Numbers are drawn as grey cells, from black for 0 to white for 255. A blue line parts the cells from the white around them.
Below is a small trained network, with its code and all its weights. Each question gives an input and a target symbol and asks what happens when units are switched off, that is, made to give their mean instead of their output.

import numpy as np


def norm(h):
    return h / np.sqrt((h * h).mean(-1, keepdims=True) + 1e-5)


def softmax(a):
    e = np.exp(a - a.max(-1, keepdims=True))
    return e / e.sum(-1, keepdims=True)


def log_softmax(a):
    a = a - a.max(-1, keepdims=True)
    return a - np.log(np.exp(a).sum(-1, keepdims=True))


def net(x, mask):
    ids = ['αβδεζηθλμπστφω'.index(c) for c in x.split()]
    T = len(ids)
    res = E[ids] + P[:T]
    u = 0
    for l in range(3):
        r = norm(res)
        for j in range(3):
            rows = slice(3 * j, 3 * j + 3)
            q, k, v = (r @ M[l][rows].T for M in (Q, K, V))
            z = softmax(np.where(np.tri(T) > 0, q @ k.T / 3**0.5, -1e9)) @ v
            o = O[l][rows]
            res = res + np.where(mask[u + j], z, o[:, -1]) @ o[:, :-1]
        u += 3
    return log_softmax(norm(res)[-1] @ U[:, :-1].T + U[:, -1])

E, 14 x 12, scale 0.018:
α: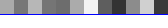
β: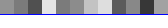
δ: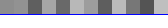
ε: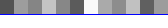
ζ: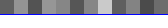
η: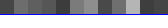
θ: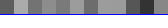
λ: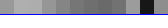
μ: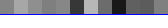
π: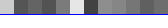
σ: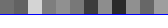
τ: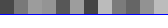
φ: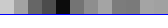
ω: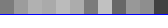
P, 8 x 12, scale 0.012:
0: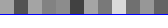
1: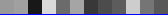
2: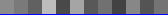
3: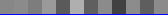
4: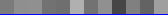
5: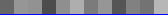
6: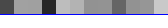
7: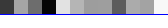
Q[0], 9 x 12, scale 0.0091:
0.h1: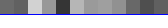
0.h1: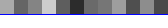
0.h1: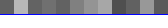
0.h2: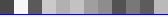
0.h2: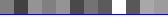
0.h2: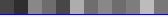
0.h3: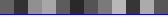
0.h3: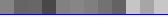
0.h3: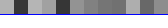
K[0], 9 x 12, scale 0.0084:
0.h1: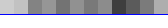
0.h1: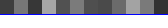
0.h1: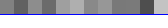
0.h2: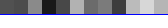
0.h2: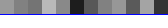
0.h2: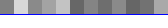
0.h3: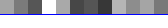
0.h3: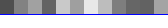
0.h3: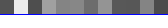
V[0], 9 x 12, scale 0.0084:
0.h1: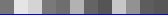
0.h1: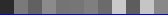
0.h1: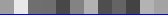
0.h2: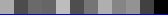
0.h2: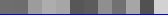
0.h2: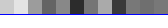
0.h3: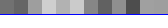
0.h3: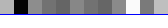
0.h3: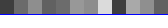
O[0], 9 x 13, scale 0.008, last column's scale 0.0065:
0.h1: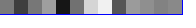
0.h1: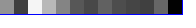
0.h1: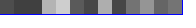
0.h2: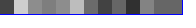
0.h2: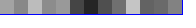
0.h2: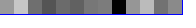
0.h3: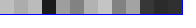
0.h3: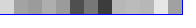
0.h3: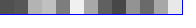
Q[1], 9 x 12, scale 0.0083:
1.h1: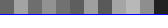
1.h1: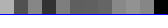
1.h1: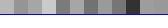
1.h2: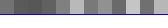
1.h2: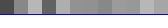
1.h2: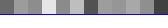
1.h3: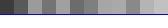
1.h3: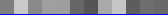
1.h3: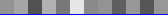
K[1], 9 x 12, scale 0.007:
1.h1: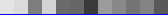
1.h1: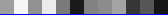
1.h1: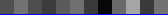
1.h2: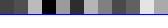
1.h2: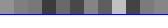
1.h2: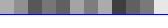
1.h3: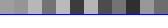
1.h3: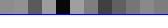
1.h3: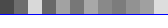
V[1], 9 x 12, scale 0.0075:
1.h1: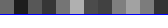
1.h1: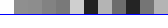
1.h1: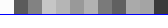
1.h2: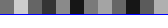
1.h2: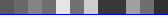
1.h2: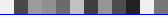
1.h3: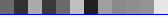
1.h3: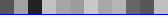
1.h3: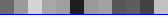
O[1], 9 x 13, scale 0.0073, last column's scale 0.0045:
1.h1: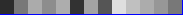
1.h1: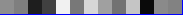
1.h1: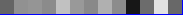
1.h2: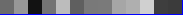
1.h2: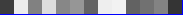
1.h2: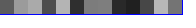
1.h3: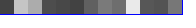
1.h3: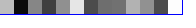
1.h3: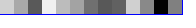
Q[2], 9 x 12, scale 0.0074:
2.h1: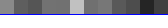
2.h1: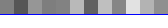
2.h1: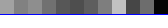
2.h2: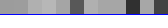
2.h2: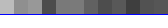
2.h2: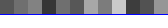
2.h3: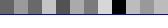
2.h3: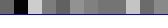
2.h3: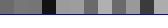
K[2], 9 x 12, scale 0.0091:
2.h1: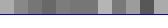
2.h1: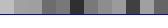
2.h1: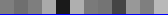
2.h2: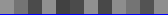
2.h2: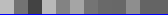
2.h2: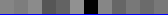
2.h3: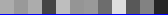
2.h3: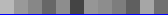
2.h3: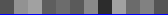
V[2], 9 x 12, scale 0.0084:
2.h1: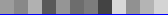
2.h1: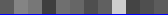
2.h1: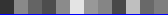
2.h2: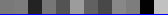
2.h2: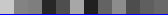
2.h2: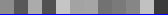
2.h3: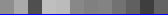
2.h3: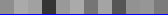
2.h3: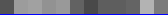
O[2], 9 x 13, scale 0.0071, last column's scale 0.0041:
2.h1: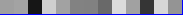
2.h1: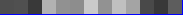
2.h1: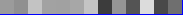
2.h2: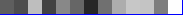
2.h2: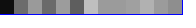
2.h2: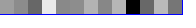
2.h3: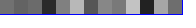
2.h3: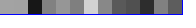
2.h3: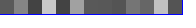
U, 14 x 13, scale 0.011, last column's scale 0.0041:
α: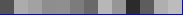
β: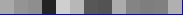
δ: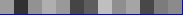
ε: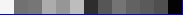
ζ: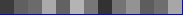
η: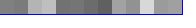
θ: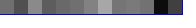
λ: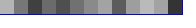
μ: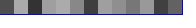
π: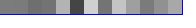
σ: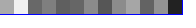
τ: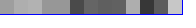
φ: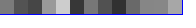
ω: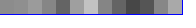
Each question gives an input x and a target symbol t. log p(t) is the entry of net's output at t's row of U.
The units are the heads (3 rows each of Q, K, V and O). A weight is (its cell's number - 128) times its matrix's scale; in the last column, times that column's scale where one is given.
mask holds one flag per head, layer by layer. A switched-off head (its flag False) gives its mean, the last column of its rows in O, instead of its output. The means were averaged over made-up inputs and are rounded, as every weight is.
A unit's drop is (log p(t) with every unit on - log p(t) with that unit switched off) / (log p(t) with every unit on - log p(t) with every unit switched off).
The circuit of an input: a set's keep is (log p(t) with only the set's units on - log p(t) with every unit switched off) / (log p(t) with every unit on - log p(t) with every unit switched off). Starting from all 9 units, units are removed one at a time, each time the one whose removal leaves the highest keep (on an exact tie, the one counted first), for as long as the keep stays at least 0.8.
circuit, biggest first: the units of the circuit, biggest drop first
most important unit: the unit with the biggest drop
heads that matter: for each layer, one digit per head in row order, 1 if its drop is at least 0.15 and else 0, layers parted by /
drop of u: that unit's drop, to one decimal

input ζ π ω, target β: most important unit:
1.h1
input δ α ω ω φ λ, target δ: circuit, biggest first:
(0.h3; 2.h1; 0.h1)
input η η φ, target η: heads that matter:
000 / 000 / 001
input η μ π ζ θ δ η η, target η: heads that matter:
001 / 000 / 000
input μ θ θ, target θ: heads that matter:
001 / 000 / 100
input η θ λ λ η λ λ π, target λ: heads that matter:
100 / 100 / 000
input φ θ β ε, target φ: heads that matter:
100 / 010 / 000
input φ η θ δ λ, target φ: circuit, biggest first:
(1.h2; 0.h1)
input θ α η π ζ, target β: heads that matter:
100 / 101 / 000
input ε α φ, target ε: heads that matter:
000 / 001 / 000
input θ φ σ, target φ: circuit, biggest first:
(1.h2; 0.h3)
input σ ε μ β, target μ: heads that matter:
101 / 010 / 000
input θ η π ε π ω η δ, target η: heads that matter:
000 / 100 / 000
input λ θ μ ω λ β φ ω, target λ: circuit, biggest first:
(0.h2)
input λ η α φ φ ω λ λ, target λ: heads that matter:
100 / 000 / 000
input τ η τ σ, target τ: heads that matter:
000 / 001 / 000
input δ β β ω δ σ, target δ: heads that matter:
011 / 000 / 100
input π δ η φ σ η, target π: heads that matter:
010 / 000 / 101
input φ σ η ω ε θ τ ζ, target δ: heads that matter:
011 / 000 / 000
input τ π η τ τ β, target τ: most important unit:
1.h3
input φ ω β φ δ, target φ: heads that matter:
100 / 010 / 000
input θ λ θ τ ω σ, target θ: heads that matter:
101 / 000 / 100
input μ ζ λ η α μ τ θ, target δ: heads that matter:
110 / 000 / 000
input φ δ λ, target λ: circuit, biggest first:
(0.h2; 0.h1)
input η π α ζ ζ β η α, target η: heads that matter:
000 / 101 / 001
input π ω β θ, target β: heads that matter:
000 / 100 / 000
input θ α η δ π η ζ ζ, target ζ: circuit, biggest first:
(0.h3)
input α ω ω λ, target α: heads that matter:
000 / 010 / 000
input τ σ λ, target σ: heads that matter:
101 / 000 / 000
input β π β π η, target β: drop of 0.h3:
-0.1
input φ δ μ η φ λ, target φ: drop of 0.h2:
0.1
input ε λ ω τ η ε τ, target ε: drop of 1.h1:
0.0
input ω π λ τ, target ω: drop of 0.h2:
-0.1
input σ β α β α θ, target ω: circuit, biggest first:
(2.h3)
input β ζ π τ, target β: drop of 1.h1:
0.3
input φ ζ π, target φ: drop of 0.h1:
0.2
